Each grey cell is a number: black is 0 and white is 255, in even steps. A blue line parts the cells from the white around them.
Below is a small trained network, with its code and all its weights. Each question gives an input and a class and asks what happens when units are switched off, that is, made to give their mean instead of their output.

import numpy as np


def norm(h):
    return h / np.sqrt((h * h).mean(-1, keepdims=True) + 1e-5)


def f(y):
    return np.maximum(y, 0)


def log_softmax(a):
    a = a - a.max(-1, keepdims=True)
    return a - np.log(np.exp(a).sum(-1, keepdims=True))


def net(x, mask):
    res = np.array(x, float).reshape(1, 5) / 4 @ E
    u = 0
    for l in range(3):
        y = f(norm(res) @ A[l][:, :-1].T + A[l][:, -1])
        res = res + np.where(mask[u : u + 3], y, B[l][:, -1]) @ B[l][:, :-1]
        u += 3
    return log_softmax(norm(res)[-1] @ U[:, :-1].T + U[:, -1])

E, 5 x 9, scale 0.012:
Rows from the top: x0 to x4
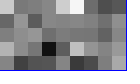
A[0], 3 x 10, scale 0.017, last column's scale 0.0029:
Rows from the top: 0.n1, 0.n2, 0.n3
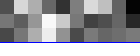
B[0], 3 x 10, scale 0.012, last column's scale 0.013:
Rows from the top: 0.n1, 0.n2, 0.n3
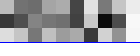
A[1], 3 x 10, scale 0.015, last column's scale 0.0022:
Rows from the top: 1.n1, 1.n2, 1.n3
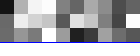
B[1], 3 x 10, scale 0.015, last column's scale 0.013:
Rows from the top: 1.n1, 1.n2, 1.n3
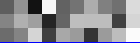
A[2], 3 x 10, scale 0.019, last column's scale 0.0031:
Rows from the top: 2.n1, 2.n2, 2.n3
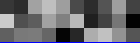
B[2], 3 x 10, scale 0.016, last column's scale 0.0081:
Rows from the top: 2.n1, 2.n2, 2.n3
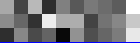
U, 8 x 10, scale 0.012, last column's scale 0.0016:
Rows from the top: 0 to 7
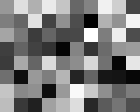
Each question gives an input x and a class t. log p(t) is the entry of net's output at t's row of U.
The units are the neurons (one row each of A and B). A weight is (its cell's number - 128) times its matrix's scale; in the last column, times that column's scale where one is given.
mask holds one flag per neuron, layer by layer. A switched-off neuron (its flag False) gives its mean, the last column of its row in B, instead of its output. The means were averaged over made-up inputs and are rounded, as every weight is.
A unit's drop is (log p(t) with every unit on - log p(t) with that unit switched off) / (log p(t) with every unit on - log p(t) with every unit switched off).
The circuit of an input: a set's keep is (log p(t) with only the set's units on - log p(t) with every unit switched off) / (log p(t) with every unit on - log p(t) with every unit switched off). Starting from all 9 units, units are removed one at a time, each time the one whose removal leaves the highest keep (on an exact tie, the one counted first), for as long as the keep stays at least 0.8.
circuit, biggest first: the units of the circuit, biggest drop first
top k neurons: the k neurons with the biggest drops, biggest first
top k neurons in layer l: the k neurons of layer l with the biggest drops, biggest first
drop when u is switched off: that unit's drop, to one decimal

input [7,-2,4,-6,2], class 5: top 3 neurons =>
0.n2, 2.n1, 1.n2
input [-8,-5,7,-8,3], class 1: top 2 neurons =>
1.n3, 2.n1
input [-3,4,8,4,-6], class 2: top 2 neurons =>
0.n1, 0.n3
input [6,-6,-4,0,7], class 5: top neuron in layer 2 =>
2.n1
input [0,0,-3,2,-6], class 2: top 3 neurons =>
0.n1, 0.n3, 1.n3
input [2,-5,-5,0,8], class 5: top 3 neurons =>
1.n2, 0.n3, 2.n1
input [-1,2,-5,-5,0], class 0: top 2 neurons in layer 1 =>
1.n3, 1.n1
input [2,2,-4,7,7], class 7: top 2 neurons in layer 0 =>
0.n2, 0.n1
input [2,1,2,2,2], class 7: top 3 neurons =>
1.n2, 0.n2, 0.n1
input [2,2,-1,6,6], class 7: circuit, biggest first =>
1.n2, 2.n2
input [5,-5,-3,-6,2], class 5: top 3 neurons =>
0.n2, 2.n1, 1.n3
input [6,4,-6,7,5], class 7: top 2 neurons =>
1.n2, 2.n2
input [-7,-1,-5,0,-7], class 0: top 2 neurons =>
0.n2, 0.n3
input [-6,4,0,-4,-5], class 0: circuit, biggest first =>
0.n3
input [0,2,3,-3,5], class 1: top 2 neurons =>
1.n3, 0.n3
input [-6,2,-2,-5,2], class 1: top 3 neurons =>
1.n3, 2.n1, 1.n2
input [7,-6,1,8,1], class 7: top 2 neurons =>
2.n2, 1.n2
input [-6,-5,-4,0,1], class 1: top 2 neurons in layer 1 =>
1.n3, 1.n1
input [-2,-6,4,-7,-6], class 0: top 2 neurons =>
0.n3, 1.n3
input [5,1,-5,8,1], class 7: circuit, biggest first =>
1.n2
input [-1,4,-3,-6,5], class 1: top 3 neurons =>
1.n3, 0.n3, 2.n1
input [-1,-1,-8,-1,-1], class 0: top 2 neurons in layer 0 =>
0.n3, 0.n1
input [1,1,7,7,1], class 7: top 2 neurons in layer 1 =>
1.n2, 1.n3
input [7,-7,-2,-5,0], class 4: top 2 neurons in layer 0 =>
0.n2, 0.n1
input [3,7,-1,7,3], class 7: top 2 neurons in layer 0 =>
0.n2, 0.n1
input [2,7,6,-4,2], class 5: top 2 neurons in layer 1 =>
1.n3, 1.n1
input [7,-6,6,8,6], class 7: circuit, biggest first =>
2.n2
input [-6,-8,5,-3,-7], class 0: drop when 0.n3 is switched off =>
0.3
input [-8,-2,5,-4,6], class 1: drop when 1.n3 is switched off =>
0.1
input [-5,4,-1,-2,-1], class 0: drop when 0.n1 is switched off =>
0.1
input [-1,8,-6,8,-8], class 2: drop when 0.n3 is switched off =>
0.2
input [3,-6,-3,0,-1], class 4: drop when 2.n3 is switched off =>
0.0
